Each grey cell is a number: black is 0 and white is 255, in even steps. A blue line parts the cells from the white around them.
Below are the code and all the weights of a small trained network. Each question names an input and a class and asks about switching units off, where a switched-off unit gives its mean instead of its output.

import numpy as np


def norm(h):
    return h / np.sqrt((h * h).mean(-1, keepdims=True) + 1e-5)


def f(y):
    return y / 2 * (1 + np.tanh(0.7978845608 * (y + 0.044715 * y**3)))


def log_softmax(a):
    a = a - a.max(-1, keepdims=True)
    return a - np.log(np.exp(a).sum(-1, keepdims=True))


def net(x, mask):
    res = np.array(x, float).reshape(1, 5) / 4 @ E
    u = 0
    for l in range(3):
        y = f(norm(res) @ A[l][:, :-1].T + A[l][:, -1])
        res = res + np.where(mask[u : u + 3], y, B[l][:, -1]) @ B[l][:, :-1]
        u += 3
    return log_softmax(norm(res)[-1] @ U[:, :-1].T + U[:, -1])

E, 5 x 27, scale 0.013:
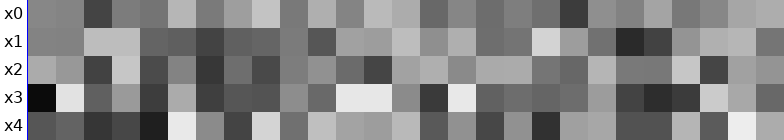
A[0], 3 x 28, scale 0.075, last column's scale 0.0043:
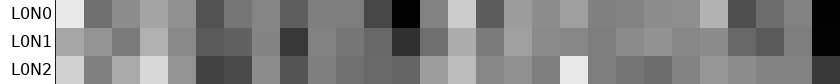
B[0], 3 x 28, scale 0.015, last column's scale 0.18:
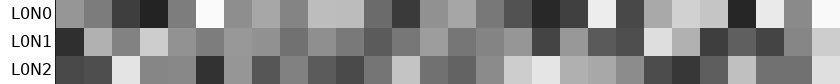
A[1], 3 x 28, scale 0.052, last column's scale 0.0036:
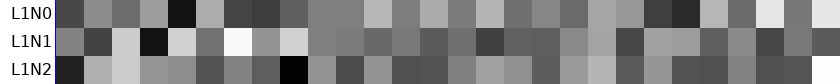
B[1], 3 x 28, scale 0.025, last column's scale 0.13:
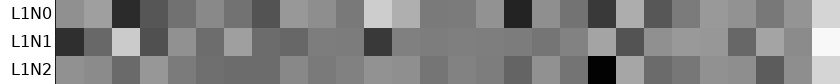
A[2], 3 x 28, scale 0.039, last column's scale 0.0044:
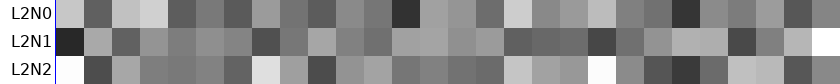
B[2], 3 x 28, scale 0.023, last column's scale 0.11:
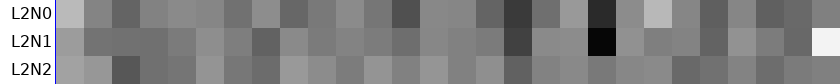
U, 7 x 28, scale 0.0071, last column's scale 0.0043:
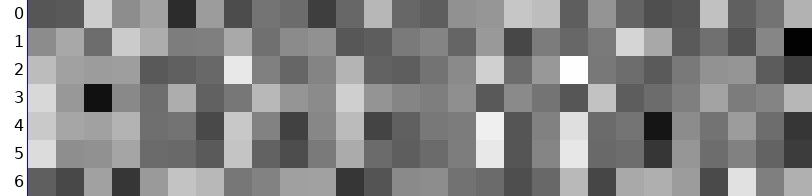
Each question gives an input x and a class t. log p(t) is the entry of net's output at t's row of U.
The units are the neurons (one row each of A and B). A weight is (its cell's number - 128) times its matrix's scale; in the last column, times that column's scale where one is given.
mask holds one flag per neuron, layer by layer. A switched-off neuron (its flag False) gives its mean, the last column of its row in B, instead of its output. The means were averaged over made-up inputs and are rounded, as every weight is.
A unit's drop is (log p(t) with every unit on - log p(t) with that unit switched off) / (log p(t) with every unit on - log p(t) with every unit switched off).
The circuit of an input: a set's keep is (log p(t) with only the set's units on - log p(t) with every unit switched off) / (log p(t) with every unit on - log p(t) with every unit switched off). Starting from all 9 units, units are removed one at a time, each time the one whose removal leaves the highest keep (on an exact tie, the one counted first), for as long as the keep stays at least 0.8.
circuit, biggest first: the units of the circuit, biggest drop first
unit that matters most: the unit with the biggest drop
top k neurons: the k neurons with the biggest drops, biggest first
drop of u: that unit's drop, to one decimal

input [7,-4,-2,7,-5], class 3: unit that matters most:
L0N2
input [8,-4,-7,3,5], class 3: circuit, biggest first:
L0N2, L0N0
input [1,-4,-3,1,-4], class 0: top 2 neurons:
L0N0, L1N0
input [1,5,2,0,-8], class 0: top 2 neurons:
L0N2, L1N2
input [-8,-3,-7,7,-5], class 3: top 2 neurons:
L0N0, L0N2
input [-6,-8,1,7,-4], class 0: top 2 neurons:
L0N0, L1N0
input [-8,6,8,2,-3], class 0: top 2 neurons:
L0N2, L1N2
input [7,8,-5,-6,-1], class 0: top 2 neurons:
L0N2, L0N0
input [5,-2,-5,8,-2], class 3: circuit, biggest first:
L0N2, L0N0, L1N1
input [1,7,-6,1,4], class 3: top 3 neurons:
L0N2, L0N0, L0N1
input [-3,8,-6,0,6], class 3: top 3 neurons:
L0N2, L0N0, L0N1
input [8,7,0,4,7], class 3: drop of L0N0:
0.1
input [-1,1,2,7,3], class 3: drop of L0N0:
0.2
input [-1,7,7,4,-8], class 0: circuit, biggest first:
L0N2
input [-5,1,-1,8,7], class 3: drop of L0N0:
0.2
